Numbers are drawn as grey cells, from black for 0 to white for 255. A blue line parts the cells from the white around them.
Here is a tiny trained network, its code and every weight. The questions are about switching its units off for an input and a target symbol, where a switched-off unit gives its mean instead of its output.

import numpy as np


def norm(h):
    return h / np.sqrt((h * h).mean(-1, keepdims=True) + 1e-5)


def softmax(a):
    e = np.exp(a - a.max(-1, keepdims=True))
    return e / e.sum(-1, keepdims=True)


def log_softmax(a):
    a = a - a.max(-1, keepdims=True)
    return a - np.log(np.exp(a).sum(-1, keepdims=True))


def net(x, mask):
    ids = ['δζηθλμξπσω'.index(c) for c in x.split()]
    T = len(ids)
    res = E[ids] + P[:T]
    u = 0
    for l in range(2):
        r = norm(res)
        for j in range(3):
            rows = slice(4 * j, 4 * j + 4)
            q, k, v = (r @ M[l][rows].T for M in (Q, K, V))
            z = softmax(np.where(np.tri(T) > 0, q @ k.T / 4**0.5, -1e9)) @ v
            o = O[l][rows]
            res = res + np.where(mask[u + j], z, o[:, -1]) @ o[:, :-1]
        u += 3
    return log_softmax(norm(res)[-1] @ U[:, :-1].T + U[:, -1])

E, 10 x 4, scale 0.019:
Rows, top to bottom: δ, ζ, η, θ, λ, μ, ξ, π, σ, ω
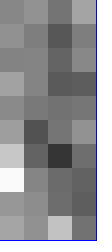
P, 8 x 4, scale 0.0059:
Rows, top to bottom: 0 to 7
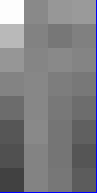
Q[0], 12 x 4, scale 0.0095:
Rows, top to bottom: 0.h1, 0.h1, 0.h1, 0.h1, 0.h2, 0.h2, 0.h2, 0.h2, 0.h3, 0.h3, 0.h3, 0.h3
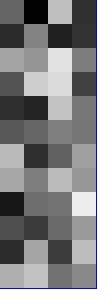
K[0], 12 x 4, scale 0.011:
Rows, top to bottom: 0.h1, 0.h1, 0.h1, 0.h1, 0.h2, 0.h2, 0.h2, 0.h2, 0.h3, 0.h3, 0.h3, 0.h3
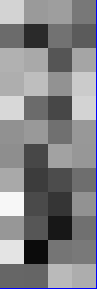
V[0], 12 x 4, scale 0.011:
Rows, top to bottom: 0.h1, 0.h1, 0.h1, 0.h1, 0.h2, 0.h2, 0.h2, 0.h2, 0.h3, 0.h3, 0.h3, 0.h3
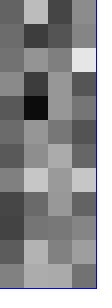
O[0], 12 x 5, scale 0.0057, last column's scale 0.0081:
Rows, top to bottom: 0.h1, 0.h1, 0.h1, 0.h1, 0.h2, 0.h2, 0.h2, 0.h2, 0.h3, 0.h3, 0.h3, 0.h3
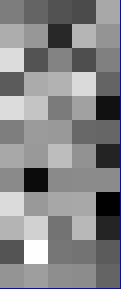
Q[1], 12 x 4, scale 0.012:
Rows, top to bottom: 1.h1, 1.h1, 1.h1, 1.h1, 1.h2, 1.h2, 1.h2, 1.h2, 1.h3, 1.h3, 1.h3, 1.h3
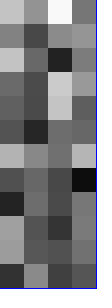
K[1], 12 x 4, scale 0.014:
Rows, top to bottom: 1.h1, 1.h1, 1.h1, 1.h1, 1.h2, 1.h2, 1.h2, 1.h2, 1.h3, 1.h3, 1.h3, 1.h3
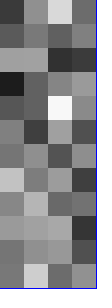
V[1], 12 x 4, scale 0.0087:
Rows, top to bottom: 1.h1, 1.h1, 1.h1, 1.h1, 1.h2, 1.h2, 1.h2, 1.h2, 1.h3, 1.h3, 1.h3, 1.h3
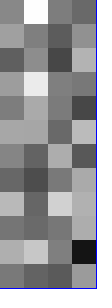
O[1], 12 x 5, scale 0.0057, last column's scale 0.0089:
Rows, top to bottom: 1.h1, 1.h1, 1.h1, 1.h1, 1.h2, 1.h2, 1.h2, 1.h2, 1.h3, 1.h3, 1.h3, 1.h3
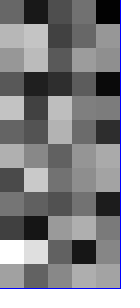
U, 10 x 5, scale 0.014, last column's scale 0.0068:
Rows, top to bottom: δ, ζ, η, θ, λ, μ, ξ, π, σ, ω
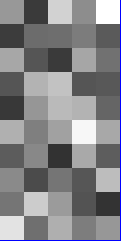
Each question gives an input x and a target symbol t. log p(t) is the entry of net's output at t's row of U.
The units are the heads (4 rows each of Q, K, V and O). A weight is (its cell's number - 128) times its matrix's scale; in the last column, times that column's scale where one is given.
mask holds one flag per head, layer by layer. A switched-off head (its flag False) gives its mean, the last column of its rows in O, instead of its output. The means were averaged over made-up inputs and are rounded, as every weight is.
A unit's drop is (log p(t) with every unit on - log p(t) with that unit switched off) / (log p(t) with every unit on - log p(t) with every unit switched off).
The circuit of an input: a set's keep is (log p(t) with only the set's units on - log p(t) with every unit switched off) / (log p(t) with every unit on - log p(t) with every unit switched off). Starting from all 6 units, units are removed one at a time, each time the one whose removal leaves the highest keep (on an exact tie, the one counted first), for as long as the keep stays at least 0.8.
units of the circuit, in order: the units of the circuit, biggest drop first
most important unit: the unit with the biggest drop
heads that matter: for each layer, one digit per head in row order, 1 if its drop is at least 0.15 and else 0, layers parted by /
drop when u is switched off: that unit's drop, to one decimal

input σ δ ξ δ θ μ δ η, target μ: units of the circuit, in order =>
0.h1, 0.h3
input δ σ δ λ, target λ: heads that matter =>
100 / 000
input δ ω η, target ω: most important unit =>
0.h1
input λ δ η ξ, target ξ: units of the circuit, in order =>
0.h1, 0.h3, 1.h3
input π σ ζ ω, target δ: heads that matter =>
101 / 110
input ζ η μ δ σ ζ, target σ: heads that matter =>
011 / 001
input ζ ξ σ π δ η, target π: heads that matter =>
010 / 010
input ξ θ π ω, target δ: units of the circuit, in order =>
1.h1, 0.h3, 0.h2
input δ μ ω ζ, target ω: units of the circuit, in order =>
0.h2, 1.h2
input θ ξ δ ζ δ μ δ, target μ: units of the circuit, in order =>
0.h3, 0.h1
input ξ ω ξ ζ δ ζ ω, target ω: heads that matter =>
100 / 010
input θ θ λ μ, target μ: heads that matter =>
110 / 000
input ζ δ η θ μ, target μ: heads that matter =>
100 / 000
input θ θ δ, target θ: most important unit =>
0.h2
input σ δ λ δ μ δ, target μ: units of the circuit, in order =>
0.h3, 1.h1, 0.h1
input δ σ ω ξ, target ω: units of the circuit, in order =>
0.h2, 0.h3
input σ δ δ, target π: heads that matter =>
110 / 000
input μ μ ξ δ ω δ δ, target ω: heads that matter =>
000 / 000
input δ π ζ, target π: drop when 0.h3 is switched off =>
0.2
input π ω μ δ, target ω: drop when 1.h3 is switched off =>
0.1
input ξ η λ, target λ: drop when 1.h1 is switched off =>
-0.1
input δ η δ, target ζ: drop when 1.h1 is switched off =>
0.2
